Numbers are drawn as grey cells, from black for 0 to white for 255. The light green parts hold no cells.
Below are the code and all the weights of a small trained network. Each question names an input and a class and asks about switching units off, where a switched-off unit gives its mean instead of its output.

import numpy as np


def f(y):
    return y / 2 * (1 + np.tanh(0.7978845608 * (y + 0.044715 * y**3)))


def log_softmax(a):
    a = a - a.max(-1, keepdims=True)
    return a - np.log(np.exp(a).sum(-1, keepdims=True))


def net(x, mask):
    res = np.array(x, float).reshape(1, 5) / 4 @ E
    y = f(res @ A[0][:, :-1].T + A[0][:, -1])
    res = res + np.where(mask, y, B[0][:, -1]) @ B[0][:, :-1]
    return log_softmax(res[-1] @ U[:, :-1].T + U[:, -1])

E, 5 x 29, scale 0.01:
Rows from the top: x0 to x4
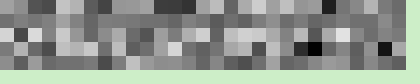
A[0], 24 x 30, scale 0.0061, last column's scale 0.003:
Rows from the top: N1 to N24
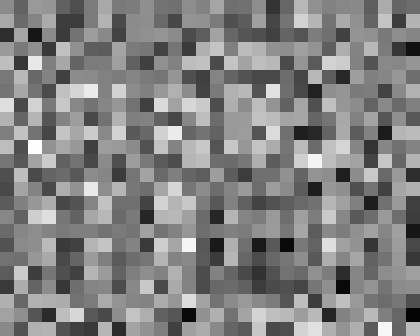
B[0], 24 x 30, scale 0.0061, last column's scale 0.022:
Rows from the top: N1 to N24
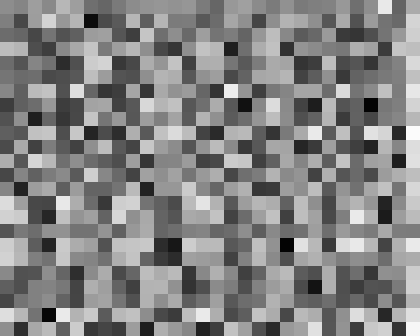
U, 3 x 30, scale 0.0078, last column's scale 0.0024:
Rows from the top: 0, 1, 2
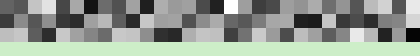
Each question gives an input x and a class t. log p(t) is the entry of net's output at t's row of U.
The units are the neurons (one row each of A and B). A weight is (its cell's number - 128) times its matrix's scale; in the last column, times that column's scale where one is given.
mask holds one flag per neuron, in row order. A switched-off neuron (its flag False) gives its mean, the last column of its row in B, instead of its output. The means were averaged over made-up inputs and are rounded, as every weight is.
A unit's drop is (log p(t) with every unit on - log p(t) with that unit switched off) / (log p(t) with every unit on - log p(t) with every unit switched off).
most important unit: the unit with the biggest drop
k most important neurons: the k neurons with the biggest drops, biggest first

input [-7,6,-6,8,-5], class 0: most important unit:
N10
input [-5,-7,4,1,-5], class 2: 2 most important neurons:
N18; N16
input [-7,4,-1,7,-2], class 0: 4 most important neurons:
N10; N7; N14; N23
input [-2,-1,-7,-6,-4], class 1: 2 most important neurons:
N10; N21
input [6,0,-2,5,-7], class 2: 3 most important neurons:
N23; N24; N4
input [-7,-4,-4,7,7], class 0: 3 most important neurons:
N10; N7; N14
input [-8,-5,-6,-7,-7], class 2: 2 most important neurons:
N18; N15
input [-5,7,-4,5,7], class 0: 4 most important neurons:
N10; N23; N7; N14
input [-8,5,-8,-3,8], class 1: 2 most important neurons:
N21; N20
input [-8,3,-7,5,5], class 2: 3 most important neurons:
N18; N15; N19
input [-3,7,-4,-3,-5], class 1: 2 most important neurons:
N10; N7
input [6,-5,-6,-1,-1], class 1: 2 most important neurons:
N18; N15
